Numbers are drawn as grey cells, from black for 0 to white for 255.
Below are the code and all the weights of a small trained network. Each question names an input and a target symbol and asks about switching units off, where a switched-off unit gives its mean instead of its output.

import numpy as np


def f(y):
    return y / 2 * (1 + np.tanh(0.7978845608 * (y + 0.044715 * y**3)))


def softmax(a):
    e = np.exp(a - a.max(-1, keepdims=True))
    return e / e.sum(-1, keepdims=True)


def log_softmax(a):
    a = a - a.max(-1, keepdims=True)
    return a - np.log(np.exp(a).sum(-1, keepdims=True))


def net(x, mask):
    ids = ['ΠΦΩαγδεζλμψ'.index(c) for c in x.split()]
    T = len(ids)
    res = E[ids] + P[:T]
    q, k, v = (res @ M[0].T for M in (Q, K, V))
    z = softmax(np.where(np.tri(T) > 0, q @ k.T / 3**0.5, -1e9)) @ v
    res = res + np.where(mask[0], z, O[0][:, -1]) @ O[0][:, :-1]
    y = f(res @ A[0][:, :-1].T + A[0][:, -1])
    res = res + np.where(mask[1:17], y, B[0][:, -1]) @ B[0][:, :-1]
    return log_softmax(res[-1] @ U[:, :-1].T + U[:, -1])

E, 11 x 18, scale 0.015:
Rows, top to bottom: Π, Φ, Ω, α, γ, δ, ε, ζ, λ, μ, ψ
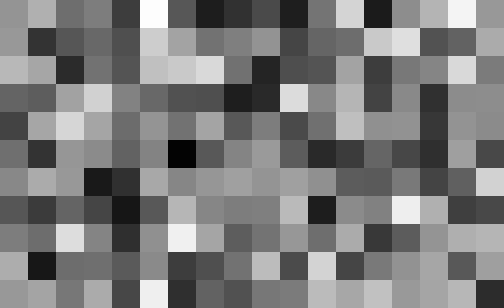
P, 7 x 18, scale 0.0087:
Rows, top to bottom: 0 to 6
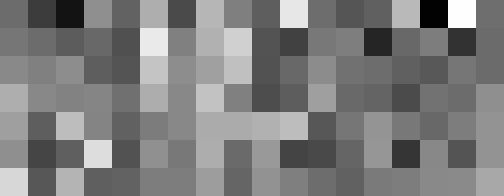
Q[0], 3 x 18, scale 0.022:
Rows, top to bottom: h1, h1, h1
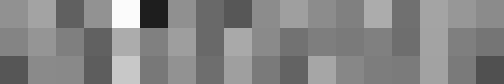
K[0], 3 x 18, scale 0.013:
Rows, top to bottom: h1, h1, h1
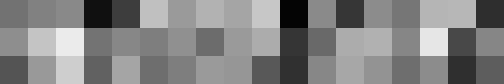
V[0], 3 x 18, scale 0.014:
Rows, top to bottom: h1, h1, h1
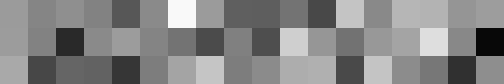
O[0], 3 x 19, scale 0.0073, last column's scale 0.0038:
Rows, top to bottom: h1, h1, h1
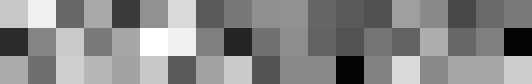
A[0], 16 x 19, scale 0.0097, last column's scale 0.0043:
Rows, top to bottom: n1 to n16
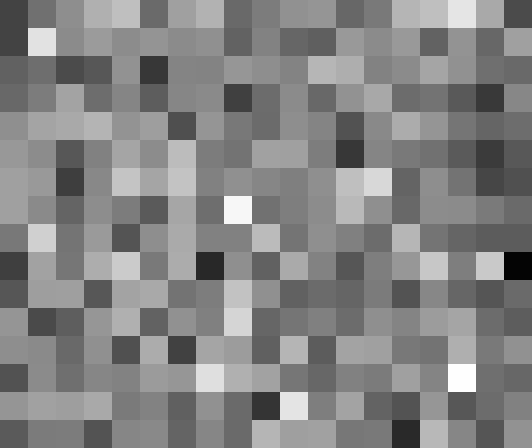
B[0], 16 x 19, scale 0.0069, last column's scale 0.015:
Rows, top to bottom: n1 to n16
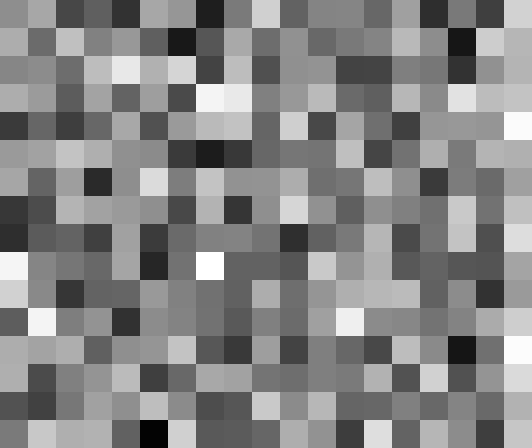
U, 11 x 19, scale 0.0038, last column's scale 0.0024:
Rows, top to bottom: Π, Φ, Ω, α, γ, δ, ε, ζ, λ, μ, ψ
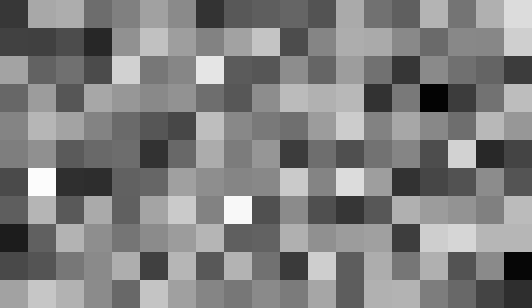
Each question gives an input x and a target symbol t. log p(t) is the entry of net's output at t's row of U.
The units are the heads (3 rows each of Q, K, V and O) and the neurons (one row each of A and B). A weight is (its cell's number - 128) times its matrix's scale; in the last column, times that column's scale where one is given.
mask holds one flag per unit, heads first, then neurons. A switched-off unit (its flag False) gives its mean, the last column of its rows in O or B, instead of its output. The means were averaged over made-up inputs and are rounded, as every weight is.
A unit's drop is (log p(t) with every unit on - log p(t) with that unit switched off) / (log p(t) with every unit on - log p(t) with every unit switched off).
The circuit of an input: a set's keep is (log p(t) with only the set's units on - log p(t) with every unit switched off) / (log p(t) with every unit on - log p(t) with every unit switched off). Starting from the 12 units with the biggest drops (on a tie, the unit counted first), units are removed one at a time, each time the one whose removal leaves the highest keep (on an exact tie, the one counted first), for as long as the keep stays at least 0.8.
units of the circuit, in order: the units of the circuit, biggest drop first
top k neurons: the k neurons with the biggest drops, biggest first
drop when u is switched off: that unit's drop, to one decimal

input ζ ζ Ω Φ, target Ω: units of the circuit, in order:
(n10, h1, n5)
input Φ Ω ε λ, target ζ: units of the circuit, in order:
(h1)
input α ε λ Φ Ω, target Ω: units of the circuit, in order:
(n12, h1)
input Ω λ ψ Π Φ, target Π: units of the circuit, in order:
(h1, n6)
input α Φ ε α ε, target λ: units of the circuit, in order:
(h1, n1)
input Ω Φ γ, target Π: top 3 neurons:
(n6, n2, n9)
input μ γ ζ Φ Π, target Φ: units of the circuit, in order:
(h1, n1)
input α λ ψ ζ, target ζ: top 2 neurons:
(n4, n3)
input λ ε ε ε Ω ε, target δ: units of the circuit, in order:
(h1, n9)
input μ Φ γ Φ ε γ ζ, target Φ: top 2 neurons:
(n1, n16)
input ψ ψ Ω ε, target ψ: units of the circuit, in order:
(h1, n11, n5, n16)
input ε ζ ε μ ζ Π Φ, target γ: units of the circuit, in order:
(h1, n12)
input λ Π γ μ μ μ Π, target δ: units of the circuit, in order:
(h1, n9)
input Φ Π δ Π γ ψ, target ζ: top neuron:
(n5)
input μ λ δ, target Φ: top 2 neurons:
(n1, n11)
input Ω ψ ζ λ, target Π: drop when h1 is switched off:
0.9
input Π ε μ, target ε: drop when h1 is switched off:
1.0
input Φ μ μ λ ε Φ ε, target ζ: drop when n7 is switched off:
0.0
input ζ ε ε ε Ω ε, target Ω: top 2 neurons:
(n10, n5)
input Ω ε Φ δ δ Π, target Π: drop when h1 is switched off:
0.6
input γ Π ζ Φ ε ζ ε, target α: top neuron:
(n3)
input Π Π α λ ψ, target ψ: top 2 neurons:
(n5, n9)
